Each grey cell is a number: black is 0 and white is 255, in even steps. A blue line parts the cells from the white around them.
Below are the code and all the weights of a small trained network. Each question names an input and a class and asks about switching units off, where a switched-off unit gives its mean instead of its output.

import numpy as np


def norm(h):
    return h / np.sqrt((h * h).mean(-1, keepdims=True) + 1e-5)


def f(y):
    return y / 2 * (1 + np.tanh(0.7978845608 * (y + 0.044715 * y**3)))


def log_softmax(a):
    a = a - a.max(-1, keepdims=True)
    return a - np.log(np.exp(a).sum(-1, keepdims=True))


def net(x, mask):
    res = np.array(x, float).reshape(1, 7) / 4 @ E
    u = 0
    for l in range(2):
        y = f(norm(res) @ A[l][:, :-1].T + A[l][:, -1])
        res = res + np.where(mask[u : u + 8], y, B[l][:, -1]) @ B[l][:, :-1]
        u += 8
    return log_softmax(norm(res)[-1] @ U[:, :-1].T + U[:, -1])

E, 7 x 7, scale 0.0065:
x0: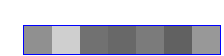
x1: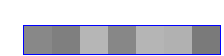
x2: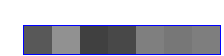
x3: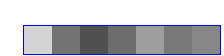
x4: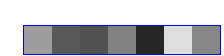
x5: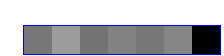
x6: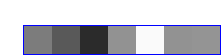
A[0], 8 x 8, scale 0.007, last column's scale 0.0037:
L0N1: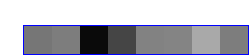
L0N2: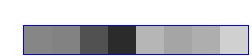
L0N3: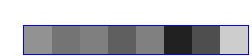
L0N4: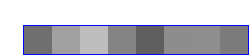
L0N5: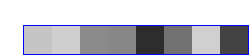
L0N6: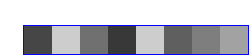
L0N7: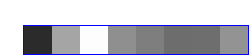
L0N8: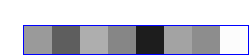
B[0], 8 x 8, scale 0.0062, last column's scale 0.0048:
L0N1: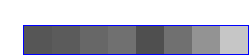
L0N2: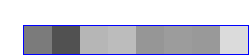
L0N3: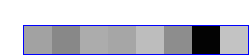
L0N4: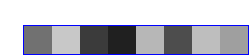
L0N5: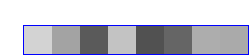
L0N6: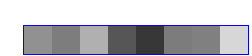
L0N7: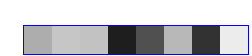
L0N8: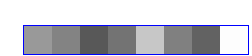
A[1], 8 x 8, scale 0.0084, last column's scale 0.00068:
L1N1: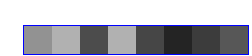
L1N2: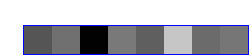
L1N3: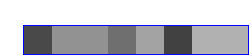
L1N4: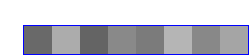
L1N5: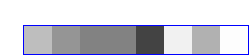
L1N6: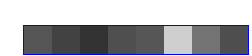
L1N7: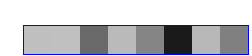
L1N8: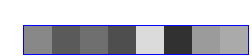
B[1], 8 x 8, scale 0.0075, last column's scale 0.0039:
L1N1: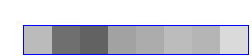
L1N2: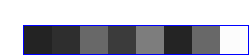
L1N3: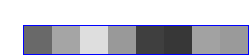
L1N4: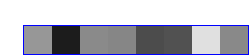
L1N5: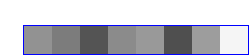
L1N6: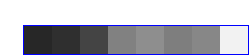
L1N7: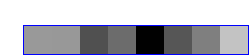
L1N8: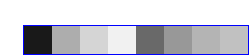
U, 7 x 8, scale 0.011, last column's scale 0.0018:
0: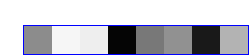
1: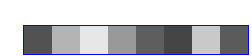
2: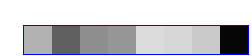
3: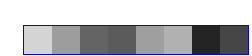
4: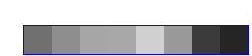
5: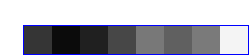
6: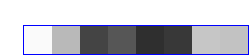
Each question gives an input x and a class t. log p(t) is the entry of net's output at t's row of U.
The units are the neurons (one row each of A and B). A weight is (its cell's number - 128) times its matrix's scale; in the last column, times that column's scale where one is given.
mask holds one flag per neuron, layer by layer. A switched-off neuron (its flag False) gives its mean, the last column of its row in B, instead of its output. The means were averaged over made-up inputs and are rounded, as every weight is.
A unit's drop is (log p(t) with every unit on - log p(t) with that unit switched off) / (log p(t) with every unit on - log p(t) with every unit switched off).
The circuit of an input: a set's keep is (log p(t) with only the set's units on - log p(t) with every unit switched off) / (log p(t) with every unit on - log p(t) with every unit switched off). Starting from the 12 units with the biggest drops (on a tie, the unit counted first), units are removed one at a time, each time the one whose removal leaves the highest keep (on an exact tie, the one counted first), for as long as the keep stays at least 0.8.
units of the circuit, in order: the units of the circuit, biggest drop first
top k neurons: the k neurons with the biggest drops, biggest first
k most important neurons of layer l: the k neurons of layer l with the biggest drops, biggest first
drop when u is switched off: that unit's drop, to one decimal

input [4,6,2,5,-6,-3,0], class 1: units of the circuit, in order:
[L1N8]
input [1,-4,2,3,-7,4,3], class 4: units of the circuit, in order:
[L0N3 L1N8]
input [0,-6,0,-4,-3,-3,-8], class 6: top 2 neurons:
[L0N5 L1N1]
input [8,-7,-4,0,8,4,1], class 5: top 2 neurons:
[L1N2 L0N1]
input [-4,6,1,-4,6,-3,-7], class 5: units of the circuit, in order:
[L0N8 L1N5]
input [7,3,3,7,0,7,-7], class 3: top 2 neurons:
[L0N3 L1N1]
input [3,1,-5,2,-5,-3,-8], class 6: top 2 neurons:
[L0N5 L1N7]
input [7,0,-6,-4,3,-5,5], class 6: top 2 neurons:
[L1N7 L0N5]
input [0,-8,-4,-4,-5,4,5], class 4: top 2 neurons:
[L1N1 L1N7]
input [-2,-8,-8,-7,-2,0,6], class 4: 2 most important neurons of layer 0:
[L0N4 L0N7]
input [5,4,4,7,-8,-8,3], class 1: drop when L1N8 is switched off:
0.2
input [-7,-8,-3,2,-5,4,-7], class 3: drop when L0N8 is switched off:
0.1
